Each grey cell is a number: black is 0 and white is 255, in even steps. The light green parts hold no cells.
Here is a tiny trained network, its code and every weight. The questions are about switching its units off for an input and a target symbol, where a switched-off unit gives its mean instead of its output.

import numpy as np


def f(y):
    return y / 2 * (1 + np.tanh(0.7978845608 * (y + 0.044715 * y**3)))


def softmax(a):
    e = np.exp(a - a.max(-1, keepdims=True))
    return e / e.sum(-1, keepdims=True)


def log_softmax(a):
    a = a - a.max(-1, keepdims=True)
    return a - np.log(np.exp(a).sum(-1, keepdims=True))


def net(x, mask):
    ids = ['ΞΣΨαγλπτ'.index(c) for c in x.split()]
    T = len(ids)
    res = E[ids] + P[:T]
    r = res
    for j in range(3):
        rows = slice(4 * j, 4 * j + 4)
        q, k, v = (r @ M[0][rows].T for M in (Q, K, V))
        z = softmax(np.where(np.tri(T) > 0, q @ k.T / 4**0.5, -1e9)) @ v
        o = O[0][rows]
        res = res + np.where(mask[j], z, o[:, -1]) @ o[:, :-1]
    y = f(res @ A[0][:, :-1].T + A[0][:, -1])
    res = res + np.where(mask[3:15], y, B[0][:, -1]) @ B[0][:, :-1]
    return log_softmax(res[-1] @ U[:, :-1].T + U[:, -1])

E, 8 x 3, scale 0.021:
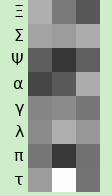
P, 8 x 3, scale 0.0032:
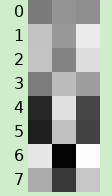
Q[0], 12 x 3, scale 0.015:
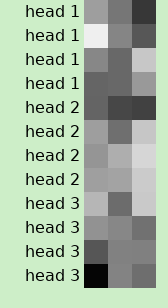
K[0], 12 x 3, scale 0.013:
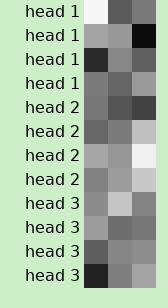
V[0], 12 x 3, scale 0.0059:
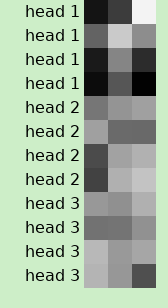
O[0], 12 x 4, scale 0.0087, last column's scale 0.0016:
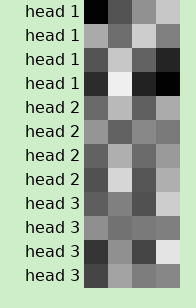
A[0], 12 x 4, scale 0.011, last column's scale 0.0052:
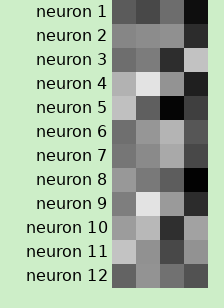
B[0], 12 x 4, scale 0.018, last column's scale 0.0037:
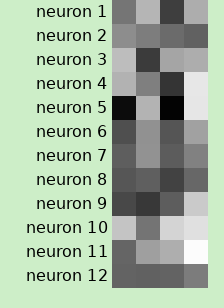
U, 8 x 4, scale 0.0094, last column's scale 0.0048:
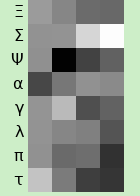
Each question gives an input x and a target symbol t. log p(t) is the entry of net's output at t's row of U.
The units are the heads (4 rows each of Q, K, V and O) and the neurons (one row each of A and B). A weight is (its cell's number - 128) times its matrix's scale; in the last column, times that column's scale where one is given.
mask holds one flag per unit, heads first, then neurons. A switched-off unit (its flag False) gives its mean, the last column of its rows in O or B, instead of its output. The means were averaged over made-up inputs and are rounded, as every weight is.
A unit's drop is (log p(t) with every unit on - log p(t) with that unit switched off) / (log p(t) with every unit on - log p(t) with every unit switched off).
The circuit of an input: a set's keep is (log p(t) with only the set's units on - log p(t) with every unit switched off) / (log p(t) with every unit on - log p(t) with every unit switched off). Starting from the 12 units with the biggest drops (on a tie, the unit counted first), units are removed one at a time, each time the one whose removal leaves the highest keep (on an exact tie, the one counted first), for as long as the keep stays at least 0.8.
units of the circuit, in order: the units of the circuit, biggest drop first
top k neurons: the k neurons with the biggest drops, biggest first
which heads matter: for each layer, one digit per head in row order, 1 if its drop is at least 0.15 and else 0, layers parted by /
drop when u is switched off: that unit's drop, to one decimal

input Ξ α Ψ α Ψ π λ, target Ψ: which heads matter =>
110
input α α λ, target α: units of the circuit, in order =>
(head 1; head 2; neuron 9)
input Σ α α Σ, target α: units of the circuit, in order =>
(head 1; neuron 10)
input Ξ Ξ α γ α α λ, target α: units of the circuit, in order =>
(head 1; neuron 9; head 2)
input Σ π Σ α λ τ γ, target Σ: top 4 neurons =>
(neuron 5; neuron 4; neuron 9; neuron 1)
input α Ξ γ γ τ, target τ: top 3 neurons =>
(neuron 4; neuron 9; neuron 10)
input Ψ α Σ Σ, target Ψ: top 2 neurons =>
(neuron 9; neuron 11)
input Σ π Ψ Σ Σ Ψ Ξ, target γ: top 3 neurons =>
(neuron 5; neuron 9; neuron 11)
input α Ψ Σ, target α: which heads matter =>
100
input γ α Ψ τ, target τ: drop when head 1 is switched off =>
0.3
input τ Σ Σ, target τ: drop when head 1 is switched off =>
0.8
